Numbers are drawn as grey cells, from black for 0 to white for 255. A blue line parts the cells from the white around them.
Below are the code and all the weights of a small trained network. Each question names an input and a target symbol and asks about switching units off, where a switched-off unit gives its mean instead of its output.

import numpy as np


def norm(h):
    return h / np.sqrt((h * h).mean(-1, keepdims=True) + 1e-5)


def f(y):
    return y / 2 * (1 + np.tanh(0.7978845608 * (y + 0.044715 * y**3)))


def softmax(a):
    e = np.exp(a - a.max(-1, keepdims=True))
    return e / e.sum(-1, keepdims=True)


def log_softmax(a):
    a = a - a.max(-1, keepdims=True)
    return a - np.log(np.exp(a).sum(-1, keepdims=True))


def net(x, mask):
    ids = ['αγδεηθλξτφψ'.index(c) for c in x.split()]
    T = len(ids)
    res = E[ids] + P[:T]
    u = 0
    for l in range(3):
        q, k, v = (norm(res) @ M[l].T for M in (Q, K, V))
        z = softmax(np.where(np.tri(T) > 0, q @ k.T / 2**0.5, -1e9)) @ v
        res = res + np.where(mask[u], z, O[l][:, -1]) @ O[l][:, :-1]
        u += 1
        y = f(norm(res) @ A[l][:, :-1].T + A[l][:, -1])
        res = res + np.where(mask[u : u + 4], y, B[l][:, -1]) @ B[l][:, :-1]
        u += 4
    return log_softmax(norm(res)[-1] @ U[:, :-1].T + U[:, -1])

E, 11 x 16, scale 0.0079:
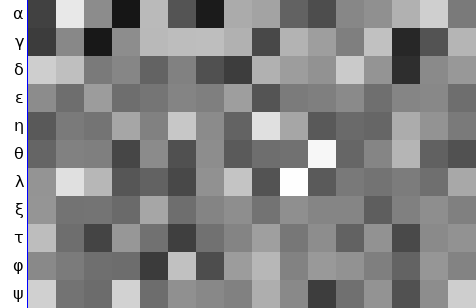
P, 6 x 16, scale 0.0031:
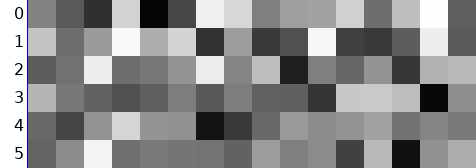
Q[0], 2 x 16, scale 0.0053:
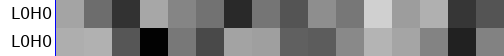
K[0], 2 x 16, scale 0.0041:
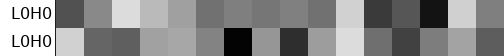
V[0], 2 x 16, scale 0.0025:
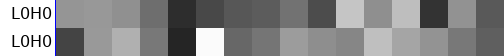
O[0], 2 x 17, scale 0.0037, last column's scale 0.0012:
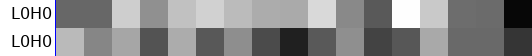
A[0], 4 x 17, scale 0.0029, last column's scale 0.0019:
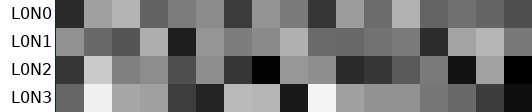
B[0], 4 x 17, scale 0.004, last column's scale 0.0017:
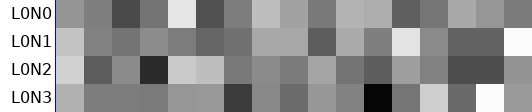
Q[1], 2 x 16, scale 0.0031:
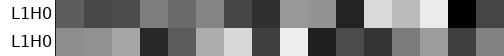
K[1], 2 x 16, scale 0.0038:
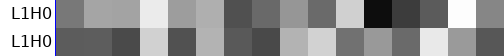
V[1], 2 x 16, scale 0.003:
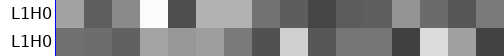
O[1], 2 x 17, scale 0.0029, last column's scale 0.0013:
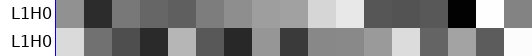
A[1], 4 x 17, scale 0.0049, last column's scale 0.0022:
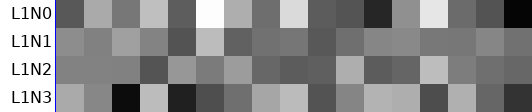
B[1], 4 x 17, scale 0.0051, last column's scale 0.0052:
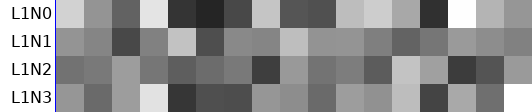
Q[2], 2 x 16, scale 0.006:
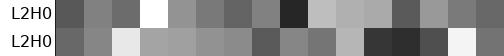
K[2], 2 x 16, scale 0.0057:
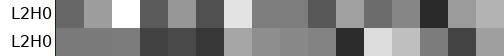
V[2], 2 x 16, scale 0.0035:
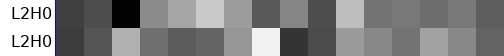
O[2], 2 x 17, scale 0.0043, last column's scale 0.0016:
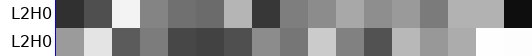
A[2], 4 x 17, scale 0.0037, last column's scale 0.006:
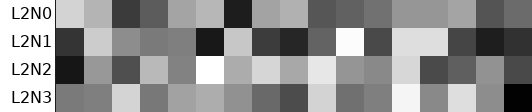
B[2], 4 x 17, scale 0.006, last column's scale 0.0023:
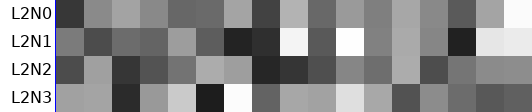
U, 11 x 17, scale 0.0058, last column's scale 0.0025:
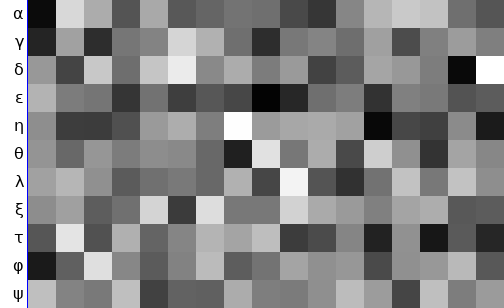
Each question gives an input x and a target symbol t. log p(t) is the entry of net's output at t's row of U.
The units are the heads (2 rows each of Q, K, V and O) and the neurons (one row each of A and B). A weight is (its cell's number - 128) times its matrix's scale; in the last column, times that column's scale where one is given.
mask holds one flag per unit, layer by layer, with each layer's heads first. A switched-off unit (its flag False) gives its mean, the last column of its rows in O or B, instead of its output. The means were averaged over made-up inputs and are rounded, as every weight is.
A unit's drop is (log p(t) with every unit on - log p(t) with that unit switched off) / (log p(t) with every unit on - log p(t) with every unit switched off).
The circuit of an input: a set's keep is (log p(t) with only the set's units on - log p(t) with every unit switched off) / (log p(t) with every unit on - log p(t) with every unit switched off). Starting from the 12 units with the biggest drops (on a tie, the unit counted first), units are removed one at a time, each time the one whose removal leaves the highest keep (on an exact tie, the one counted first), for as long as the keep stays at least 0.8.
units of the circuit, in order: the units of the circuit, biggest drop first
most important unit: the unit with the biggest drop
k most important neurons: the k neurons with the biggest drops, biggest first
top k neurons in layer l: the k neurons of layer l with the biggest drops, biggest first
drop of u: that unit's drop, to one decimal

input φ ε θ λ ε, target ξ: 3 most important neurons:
[L0N3; L2N3; L1N3]
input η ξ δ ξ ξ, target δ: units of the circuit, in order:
[L2H0; L0H0]
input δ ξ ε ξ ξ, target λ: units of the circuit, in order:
[L2H0; L1N3]
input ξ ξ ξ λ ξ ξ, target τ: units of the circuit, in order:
[L2H0; L1H0]
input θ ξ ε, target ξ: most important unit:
L2N3
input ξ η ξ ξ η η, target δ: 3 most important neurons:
[L0N2; L1N3; L2N1]
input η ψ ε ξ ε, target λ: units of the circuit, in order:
[L2H0; L1N3]
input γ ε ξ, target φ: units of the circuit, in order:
[L2H0; L1H0]
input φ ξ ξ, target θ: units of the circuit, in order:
[L0H0; L1N2]
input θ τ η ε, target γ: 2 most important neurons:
[L2N2; L1N0]
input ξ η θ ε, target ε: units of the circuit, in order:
[L0H0; L1N3]
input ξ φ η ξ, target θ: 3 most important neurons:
[L1N2; L2N1; L0N2]
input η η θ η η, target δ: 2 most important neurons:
[L0N2; L2N1]
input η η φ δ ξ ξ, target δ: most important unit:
L2H0
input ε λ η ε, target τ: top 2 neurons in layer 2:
[L2N0; L2N1]
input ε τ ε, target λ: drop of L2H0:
0.5
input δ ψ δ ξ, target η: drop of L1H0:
0.5
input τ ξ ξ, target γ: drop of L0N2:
0.0
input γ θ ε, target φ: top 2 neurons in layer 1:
[L1N3; L1N0]
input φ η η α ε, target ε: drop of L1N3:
0.1
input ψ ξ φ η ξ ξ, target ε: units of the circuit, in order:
[L0H0]
